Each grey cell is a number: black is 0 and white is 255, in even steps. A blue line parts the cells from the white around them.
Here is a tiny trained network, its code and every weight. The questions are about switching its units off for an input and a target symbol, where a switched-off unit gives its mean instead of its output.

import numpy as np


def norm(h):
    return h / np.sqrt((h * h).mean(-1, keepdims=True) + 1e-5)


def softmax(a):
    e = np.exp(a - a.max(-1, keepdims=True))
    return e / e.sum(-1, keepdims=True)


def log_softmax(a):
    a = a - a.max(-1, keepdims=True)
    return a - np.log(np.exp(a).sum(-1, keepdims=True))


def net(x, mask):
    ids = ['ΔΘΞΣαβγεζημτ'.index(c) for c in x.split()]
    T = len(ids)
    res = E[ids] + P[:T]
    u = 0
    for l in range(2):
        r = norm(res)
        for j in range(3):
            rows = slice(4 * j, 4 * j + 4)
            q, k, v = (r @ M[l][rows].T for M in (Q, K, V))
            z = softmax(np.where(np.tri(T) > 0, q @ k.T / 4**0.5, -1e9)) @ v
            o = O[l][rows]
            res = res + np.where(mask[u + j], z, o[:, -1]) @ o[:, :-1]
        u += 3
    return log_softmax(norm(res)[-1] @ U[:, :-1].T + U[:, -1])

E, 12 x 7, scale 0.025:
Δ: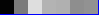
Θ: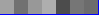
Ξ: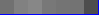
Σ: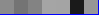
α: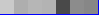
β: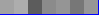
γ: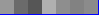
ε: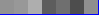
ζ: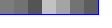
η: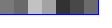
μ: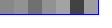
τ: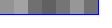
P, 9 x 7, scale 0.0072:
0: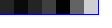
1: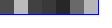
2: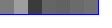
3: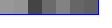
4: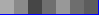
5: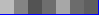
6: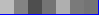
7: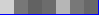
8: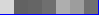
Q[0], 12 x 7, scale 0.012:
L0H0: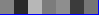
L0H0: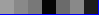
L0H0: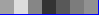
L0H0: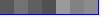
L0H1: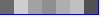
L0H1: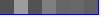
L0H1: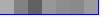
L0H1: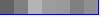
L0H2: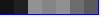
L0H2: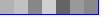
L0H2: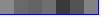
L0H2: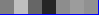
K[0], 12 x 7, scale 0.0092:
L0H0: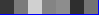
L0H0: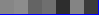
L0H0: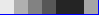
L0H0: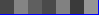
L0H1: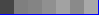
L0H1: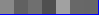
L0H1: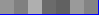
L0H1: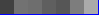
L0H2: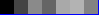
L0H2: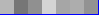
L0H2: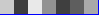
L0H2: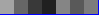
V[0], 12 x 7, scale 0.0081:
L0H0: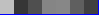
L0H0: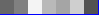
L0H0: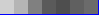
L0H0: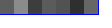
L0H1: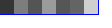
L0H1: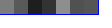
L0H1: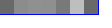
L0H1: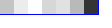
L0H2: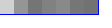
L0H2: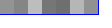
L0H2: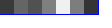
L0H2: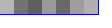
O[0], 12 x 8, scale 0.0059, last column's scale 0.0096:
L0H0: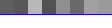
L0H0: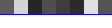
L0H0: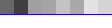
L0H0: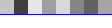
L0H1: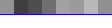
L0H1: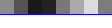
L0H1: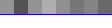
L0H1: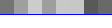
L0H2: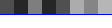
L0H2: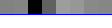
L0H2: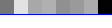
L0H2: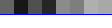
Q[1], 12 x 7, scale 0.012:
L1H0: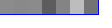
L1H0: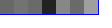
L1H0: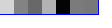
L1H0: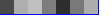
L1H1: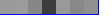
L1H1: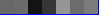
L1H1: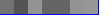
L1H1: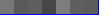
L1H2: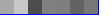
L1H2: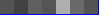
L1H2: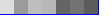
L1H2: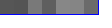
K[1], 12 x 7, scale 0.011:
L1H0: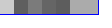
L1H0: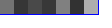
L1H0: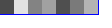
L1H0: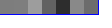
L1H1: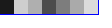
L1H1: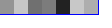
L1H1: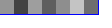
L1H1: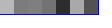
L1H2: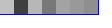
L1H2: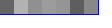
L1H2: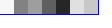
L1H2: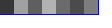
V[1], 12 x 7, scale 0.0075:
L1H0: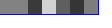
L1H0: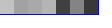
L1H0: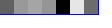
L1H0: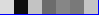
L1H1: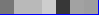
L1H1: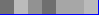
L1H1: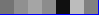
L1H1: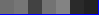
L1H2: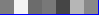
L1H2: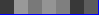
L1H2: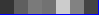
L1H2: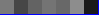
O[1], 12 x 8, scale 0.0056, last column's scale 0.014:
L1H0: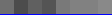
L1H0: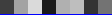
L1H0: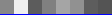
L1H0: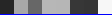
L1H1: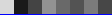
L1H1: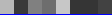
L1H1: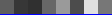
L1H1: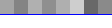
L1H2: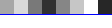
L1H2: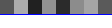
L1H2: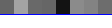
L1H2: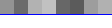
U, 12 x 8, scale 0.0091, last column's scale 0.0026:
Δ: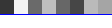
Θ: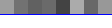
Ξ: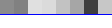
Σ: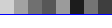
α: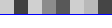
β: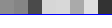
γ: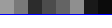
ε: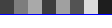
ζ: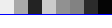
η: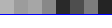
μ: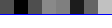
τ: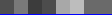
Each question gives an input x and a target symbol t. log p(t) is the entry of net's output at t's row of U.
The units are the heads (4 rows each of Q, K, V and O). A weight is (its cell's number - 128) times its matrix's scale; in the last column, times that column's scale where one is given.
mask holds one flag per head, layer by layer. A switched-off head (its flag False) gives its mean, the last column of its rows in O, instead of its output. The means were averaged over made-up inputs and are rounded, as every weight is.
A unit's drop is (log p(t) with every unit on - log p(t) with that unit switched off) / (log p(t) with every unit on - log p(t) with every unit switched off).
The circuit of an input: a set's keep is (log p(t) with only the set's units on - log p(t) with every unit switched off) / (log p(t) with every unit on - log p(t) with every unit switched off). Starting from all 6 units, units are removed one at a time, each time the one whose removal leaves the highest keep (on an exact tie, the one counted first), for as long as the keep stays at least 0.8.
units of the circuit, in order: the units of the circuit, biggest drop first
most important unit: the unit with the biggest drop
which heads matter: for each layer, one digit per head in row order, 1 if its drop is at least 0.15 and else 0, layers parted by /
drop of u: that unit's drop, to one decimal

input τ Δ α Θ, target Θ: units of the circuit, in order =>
(L0H2; L1H0; L1H2)
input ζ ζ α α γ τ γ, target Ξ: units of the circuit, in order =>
(L0H1)
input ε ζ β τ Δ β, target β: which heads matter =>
100 / 101
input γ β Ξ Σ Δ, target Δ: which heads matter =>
100 / 000
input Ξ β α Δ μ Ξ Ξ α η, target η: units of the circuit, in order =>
(L0H0; L1H0)
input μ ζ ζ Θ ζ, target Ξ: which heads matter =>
101 / 010
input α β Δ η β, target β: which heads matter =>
101 / 001
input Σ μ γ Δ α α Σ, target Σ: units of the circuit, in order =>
(L0H0; L0H1; L1H0; L1H2)
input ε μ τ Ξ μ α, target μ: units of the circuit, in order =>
(L0H2; L0H0)
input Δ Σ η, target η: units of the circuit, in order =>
(L1H0; L0H0)
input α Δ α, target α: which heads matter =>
111 / 100
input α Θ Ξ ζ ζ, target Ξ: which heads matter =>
001 / 010
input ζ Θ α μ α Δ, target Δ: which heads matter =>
101 / 000
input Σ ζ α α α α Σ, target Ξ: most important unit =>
L0H1
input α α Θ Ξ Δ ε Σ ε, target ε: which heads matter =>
101 / 001
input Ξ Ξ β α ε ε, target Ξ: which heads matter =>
110 / 000
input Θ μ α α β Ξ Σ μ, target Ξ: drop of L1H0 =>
-0.1
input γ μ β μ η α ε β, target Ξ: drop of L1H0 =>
-0.1
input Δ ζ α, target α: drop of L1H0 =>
1.5
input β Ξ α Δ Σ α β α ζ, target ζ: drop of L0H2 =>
0.6
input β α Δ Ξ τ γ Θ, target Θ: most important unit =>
L1H0
